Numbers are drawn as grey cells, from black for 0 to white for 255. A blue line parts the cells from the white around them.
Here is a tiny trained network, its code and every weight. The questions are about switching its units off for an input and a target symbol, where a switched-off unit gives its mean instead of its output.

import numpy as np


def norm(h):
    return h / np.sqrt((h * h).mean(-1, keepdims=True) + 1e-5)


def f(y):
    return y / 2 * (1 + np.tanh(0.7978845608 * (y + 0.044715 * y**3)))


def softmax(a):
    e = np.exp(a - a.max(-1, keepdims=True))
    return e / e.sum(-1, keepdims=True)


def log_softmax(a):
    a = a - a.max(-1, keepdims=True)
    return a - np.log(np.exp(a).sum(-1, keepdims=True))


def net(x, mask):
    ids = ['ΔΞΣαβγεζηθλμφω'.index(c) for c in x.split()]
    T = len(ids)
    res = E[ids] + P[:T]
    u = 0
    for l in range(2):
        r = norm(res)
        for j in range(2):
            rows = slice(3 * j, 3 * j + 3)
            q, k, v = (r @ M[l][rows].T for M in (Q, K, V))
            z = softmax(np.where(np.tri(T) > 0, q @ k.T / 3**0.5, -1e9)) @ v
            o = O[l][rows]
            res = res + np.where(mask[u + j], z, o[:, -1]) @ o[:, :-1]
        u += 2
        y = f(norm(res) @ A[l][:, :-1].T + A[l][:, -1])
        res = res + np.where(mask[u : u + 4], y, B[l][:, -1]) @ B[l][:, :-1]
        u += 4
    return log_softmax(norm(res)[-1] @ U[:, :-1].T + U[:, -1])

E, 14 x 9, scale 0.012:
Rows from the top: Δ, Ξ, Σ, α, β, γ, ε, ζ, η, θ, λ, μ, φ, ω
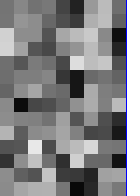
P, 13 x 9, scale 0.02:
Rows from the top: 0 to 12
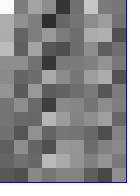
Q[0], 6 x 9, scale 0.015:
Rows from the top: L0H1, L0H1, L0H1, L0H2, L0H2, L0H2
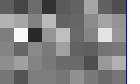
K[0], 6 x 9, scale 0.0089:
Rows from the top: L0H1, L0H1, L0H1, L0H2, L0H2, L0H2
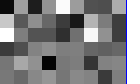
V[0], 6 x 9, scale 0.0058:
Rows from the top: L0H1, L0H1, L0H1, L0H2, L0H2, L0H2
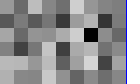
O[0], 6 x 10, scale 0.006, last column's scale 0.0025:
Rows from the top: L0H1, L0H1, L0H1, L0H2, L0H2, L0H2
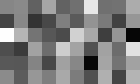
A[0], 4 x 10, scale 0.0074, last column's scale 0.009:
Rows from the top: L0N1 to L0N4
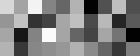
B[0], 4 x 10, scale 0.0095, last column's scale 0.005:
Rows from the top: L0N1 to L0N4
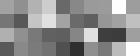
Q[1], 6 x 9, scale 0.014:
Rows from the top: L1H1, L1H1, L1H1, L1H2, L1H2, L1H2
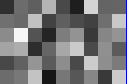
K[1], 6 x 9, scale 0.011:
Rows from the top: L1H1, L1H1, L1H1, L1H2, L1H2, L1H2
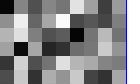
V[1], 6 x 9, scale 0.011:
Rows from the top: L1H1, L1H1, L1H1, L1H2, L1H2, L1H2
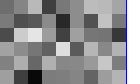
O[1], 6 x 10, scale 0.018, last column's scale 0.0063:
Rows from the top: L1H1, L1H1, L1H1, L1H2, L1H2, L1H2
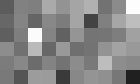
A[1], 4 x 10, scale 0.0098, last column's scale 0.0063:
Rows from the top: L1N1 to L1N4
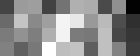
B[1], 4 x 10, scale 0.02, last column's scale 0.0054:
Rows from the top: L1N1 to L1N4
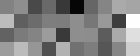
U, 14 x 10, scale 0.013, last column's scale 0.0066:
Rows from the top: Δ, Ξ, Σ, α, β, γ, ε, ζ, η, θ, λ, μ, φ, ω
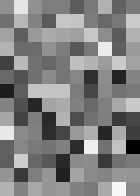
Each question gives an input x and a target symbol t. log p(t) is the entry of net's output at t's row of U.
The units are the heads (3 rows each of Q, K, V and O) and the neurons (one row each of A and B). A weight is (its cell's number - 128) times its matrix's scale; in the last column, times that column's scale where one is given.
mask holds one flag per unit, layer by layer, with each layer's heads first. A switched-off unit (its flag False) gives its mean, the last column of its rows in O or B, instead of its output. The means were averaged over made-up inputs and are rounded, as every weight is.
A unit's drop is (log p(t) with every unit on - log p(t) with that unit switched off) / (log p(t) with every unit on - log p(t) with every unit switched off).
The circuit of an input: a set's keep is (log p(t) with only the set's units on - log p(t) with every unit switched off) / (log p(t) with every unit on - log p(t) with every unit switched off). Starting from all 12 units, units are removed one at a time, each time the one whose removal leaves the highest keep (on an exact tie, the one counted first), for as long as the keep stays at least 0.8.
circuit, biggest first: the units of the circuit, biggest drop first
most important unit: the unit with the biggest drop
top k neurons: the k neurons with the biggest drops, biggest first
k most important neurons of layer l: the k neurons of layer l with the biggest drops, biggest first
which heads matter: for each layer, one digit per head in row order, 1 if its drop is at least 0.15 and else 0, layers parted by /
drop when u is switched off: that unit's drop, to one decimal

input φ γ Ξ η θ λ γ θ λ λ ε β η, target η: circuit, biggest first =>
L1H1
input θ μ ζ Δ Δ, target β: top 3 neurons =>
L0N2; L1N2; L1N1
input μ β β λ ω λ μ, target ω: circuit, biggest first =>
L0H1; L0N1
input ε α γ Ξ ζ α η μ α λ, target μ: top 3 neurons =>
L1N1; L0N2; L0N4
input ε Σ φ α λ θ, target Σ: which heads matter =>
00 / 10
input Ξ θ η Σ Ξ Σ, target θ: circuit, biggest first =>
L1N4; L1N3
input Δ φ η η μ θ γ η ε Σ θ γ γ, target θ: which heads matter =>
10 / 10
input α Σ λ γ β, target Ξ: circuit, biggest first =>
L1N4; L0N2
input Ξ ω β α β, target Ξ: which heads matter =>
00 / 10
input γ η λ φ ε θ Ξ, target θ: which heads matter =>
10 / 10
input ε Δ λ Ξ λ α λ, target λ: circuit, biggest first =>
L1N1; L1H1
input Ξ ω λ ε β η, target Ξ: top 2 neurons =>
L1N4; L0N4
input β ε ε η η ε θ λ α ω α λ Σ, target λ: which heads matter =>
00 / 00
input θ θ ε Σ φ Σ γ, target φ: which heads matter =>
00 / 01
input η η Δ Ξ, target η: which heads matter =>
00 / 00
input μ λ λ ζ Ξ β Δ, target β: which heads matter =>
00 / 11
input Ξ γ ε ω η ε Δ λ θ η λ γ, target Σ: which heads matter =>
00 / 10
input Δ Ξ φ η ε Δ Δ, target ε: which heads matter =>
10 / 00
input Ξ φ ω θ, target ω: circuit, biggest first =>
L0N1; L0H1
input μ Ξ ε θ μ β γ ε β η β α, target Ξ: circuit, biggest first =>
L1N4
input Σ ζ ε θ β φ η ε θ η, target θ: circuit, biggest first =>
L0H1
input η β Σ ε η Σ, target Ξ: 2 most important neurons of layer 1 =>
L1N4; L1N2
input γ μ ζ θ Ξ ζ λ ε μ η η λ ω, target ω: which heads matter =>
10 / 00
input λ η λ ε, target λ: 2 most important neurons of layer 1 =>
L1N1; L1N2
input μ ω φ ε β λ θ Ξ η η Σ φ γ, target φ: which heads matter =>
10 / 01
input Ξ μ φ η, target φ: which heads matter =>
11 / 01
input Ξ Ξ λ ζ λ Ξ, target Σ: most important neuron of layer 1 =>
L1N2
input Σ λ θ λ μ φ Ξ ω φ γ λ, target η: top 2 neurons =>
L1N2; L1N1
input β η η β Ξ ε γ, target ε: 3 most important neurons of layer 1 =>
L1N2; L1N1; L1N4
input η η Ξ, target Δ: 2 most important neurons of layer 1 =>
L1N4; L1N2
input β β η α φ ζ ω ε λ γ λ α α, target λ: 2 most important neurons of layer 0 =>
L0N4; L0N2
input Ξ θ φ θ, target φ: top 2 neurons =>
L0N4; L1N4
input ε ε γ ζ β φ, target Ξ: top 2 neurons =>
L1N4; L0N4
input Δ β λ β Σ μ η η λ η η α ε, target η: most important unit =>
L1H1
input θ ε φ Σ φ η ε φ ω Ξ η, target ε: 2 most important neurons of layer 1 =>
L1N2; L1N1
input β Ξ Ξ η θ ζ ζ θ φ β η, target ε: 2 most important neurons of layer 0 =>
L0N2; L0N1
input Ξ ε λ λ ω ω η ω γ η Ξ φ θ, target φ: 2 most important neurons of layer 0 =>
L0N4; L0N2
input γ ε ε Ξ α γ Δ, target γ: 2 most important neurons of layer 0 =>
L0N2; L0N4
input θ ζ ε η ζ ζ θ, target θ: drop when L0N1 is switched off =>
0.2
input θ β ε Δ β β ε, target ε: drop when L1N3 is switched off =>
0.3
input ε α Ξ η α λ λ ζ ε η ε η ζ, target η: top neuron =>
L1N3
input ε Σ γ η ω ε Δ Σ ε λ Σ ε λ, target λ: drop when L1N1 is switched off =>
0.5
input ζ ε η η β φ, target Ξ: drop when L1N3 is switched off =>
0.0
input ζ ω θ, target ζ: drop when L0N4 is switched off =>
0.1
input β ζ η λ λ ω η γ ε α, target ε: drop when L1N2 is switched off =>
0.3
